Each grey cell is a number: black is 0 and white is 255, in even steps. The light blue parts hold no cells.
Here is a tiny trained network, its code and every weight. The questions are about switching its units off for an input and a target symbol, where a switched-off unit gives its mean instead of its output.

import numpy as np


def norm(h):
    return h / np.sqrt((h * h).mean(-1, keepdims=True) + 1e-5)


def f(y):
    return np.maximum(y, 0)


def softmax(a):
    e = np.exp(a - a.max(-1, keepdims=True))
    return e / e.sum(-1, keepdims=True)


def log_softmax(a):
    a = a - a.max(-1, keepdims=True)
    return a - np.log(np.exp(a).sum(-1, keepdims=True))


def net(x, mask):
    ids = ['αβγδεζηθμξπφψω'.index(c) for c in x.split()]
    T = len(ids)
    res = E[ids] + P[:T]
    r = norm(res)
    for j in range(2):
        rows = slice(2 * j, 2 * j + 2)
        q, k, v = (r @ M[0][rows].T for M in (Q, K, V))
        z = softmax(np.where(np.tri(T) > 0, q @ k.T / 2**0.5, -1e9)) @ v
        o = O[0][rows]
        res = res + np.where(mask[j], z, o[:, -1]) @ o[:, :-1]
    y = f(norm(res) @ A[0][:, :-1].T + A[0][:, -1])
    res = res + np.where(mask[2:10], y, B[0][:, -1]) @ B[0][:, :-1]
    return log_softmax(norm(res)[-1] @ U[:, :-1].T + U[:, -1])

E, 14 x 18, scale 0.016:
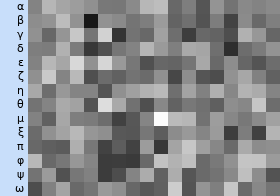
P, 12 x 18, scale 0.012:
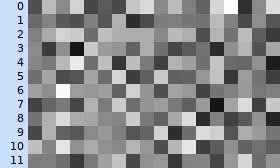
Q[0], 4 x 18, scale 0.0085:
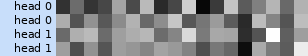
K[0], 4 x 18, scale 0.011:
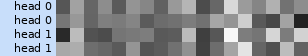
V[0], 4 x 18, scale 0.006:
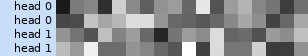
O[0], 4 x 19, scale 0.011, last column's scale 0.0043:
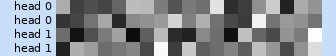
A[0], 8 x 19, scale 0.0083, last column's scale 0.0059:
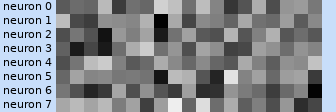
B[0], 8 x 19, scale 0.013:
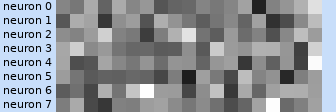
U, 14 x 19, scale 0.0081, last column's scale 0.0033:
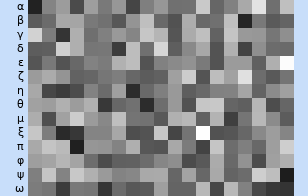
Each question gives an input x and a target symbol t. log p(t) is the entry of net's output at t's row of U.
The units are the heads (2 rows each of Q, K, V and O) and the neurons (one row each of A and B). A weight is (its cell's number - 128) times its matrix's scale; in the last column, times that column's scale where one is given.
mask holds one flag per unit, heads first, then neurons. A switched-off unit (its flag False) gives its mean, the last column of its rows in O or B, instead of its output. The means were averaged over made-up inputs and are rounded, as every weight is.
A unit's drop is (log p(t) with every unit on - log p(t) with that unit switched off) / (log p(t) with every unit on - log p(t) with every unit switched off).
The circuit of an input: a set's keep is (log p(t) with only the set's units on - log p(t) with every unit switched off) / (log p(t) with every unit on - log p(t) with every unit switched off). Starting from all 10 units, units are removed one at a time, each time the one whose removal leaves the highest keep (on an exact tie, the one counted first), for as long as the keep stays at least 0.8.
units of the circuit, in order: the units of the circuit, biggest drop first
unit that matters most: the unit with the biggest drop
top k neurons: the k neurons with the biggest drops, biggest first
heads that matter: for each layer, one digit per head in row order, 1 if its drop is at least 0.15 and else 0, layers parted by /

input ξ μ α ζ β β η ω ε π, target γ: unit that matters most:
head 0
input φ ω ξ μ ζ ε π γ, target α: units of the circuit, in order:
[head 0; neuron 0]
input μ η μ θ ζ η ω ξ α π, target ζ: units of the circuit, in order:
[head 0; neuron 3]
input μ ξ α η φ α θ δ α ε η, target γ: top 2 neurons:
[neuron 4; neuron 7]
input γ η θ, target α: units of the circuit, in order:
[head 0; neuron 0; neuron 7]
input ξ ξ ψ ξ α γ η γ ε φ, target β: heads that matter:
11
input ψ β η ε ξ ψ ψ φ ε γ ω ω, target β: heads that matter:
11
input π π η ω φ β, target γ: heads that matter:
11
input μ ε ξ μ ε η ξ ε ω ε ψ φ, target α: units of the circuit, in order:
[head 0; neuron 0]
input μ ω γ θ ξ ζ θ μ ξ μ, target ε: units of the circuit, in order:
[head 1; neuron 6]
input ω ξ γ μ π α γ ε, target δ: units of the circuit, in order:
[neuron 2; neuron 7]
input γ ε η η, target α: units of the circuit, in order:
[head 0; neuron 0; head 1]
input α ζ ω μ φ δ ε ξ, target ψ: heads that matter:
10
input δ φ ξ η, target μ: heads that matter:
01
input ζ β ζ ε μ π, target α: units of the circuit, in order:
[head 0; neuron 0; head 1]
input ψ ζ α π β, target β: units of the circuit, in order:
[neuron 1; head 1]
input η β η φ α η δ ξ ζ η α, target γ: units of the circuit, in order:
[neuron 4]
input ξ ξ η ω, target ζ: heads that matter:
10
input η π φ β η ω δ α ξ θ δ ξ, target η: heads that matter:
10
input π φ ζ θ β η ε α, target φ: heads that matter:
11
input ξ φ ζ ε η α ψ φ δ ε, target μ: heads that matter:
01
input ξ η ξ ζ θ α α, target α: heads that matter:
10
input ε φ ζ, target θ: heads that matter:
10
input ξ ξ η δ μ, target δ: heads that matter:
11
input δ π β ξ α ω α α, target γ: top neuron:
[neuron 2]
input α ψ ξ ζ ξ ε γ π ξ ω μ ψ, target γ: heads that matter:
11
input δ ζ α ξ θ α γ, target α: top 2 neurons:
[neuron 0; neuron 7]
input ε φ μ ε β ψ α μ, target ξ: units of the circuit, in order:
[head 0; head 1; neuron 1]
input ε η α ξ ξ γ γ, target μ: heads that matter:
10
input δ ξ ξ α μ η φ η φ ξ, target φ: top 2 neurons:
[neuron 5; neuron 4]
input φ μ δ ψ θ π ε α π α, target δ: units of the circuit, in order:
[head 1; neuron 0; neuron 7]
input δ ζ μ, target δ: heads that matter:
01
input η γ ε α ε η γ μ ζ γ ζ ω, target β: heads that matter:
11
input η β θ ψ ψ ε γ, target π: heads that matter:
10
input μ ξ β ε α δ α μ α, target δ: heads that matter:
01
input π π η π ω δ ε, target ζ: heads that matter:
10
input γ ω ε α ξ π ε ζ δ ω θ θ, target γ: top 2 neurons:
[neuron 2; neuron 0]
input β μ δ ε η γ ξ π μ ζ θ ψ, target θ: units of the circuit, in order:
[head 0]
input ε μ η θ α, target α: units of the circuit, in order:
[neuron 0; head 0; neuron 7; neuron 4]
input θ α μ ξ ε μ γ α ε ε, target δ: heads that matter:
11
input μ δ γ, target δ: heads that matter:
01
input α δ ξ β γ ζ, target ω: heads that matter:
11
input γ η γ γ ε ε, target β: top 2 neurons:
[neuron 1; neuron 0]
